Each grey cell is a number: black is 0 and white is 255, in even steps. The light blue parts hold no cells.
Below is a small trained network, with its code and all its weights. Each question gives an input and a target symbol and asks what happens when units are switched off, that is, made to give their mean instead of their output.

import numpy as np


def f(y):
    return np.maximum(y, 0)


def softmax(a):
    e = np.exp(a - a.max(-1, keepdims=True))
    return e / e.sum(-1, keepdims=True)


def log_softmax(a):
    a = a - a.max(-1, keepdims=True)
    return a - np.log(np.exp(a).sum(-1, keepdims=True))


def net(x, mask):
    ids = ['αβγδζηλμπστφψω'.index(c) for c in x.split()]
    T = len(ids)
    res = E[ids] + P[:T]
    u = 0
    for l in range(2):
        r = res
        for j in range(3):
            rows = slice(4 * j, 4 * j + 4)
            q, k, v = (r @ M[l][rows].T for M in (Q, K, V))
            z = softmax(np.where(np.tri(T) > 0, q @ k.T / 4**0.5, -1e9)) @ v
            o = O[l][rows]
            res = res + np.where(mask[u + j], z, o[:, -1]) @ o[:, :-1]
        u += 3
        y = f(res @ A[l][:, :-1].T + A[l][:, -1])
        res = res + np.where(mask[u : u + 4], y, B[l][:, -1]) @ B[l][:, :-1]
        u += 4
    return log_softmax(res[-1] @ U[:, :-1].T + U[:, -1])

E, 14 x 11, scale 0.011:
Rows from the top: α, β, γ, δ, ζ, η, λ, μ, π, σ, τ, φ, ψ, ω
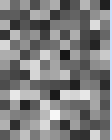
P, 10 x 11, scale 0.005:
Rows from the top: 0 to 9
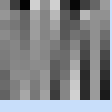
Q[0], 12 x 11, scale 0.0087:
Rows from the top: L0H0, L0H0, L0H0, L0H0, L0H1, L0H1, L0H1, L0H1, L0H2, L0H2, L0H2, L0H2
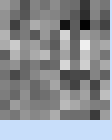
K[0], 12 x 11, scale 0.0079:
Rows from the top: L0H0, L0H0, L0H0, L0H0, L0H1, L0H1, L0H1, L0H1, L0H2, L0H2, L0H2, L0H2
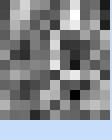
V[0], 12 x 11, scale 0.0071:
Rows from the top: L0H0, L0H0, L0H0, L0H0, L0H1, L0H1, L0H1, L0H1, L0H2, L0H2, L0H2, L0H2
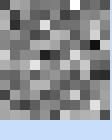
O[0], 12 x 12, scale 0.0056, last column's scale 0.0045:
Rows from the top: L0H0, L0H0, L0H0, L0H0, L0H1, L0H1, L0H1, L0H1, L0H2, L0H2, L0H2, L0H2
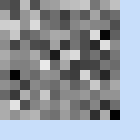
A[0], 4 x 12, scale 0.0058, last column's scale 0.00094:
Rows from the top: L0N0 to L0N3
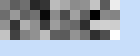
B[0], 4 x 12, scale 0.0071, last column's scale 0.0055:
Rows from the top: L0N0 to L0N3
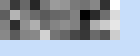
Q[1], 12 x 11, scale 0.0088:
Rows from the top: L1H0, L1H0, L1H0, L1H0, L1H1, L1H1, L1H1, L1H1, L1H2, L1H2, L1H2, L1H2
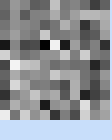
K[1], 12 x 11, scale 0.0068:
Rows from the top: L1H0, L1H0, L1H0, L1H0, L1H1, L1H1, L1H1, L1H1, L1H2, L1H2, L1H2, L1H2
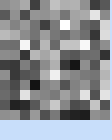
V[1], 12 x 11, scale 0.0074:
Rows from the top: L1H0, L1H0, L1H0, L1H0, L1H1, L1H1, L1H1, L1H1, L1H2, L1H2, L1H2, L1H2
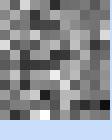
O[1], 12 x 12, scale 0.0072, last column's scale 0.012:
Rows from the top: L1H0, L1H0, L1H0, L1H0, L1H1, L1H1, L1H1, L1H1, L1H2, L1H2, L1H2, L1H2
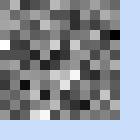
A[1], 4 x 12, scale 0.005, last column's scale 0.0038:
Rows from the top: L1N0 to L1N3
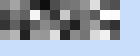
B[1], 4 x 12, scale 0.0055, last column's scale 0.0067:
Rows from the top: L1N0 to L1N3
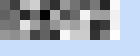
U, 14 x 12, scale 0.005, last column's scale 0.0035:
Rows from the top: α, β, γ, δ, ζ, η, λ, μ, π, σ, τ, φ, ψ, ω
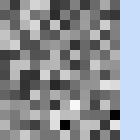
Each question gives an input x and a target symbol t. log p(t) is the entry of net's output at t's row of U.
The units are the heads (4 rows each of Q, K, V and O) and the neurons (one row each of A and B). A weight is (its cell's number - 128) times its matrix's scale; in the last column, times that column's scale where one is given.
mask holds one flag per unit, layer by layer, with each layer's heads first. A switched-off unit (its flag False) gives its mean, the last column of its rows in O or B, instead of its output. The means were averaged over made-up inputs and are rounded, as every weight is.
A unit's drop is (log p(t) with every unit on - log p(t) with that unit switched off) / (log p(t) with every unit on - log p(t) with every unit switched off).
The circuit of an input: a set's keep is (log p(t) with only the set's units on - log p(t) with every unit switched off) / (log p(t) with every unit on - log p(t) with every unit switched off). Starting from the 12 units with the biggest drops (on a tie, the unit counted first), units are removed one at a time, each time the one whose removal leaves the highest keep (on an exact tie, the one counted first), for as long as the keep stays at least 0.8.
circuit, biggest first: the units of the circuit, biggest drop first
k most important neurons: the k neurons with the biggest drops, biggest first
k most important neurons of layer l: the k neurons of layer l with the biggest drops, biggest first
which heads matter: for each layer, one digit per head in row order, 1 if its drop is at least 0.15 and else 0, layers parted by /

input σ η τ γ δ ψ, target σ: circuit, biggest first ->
L1H2, L0H1, L1N1
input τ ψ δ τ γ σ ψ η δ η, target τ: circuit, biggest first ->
L1H2, L0H1, L0H2
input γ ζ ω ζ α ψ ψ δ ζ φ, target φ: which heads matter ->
100 / 010
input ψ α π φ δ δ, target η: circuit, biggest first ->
L0H0, L1H2, L0N1, L0H1
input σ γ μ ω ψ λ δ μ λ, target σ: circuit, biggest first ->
L1H2, L0H1, L1N1
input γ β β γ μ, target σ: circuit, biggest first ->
L1H2, L1N1
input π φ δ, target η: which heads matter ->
101 / 001
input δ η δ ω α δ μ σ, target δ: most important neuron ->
L1N0
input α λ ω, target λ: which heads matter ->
100 / 010
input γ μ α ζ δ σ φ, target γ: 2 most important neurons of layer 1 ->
L1N1, L1N3
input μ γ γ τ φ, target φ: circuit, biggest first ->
L1H1, L0H0
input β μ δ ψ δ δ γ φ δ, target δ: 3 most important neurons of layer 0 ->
L0N1, L0N0, L0N3
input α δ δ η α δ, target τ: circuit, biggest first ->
L1H2, L0N1, L0H0, L0N3
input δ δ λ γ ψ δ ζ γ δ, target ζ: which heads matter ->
100 / 100
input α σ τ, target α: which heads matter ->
111 / 011
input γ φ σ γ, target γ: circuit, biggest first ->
L1H2, L0H2
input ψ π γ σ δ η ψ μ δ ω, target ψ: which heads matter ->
111 / 111
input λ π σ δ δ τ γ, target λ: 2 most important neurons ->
L0N2, L1N3
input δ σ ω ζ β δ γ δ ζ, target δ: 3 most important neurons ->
L0N1, L0N0, L1N0
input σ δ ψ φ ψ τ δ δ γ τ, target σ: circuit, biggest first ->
L1H2, L0H1, L1N1
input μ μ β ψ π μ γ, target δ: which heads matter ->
010 / 010
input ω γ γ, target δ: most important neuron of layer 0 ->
L0N0
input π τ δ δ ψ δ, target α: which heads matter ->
000 / 001
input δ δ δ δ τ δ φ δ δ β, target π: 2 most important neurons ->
L0N0, L1N1
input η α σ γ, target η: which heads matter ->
111 / 111
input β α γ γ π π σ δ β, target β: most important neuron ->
L1N0
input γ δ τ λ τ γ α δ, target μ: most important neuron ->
L0N1
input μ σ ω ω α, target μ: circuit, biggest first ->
L0H1, L1H0, L0H2
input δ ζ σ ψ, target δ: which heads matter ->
111 / 110
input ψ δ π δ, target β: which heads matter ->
000 / 010
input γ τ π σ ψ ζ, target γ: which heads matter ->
111 / 001
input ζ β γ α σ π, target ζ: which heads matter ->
010 / 101
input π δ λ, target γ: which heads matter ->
010 / 011
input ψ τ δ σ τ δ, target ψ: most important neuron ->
L0N3
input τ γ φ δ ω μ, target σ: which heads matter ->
000 / 101
